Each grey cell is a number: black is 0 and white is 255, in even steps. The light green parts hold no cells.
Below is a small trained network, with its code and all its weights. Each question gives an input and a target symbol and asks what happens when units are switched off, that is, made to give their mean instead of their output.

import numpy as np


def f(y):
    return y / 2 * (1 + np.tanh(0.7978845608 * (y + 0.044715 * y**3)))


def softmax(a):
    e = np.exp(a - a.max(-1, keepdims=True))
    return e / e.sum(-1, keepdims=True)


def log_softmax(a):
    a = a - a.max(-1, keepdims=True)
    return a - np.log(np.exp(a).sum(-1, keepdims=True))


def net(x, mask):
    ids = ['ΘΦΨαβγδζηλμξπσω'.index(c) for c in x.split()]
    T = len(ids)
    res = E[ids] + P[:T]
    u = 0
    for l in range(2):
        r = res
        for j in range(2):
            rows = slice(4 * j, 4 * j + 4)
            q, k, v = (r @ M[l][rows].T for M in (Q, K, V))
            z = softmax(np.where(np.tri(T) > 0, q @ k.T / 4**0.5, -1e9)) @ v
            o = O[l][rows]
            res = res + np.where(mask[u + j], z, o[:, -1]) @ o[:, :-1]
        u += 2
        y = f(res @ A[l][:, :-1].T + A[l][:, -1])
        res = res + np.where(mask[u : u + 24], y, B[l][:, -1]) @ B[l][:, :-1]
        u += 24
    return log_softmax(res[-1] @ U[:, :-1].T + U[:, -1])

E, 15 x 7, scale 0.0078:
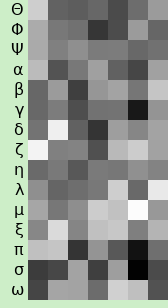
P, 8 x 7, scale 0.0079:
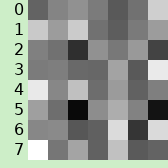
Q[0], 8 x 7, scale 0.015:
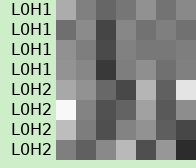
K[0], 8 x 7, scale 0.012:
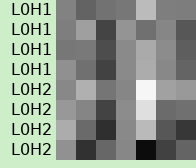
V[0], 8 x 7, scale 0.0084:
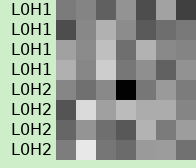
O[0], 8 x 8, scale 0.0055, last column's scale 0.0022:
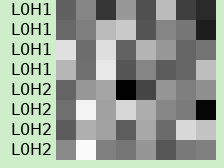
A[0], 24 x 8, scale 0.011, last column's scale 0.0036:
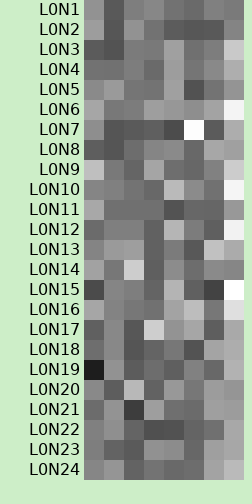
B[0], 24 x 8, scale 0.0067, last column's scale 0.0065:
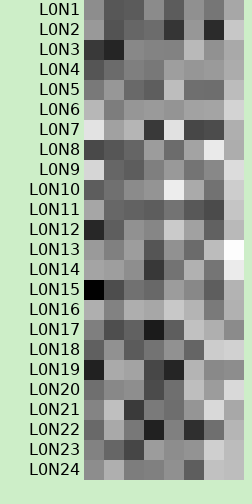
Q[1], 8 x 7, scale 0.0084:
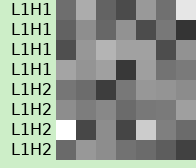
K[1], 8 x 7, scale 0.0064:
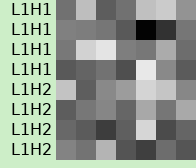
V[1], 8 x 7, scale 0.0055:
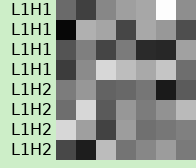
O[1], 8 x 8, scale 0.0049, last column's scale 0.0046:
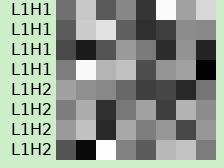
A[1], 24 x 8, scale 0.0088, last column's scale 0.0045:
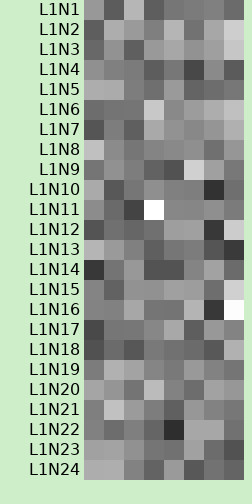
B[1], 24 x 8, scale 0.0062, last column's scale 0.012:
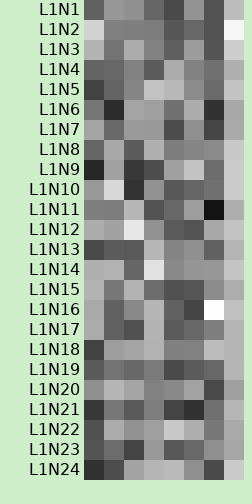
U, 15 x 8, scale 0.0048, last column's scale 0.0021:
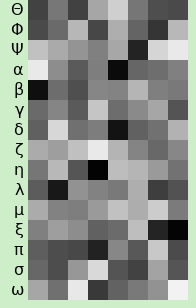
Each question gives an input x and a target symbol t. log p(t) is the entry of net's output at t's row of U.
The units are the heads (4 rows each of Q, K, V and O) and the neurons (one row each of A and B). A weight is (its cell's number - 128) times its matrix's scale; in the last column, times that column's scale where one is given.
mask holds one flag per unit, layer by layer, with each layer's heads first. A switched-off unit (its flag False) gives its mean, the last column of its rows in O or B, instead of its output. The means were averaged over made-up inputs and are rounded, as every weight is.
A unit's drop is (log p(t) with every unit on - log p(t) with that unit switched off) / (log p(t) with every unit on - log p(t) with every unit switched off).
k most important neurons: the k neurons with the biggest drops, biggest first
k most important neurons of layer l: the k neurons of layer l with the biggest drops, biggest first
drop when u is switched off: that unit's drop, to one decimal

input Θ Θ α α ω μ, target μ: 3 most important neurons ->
L0N7, L0N17, L1N16
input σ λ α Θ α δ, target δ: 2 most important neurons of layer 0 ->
L0N19, L0N15
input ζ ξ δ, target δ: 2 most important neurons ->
L0N19, L0N9
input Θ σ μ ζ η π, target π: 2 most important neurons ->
L0N17, L0N22
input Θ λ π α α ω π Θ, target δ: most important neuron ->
L0N15
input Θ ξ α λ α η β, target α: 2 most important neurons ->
L1N2, L1N17
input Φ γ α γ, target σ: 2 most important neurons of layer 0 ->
L0N8, L0N14
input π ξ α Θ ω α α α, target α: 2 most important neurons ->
L1N10, L0N2
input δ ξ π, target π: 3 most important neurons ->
L0N17, L0N19, L0N22
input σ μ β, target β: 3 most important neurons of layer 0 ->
L0N17, L0N19, L0N21
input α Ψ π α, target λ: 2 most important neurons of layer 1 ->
L1N11, L1N6
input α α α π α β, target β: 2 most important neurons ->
L0N17, L0N19
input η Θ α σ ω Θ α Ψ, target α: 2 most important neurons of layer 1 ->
L1N10, L1N16
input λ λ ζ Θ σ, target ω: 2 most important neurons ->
L0N15, L1N16
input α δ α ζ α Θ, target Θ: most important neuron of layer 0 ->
L0N7
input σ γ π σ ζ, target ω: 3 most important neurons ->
L0N15, L0N19, L0N12
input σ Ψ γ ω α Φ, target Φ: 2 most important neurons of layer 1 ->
L1N24, L1N14
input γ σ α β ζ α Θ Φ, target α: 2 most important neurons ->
L1N10, L0N2
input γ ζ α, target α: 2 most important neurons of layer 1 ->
L1N10, L1N24
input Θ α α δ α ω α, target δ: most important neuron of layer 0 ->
L0N16
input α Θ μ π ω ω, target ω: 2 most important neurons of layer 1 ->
L1N12, L1N16
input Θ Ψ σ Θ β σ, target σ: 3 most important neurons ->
L1N12, L1N18, L0N15
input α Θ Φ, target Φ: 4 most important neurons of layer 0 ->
L0N7, L0N22, L0N19, L0N6
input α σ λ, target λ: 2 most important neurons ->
L1N6, L0N14
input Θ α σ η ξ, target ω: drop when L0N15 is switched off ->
0.4
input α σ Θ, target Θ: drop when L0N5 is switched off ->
-0.1
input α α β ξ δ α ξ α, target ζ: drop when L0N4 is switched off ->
0.0
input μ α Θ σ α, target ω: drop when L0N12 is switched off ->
0.1
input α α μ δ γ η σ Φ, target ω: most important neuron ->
L0N15
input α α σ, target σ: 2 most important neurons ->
L1N12, L1N18
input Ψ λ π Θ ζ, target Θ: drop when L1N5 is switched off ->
0.2
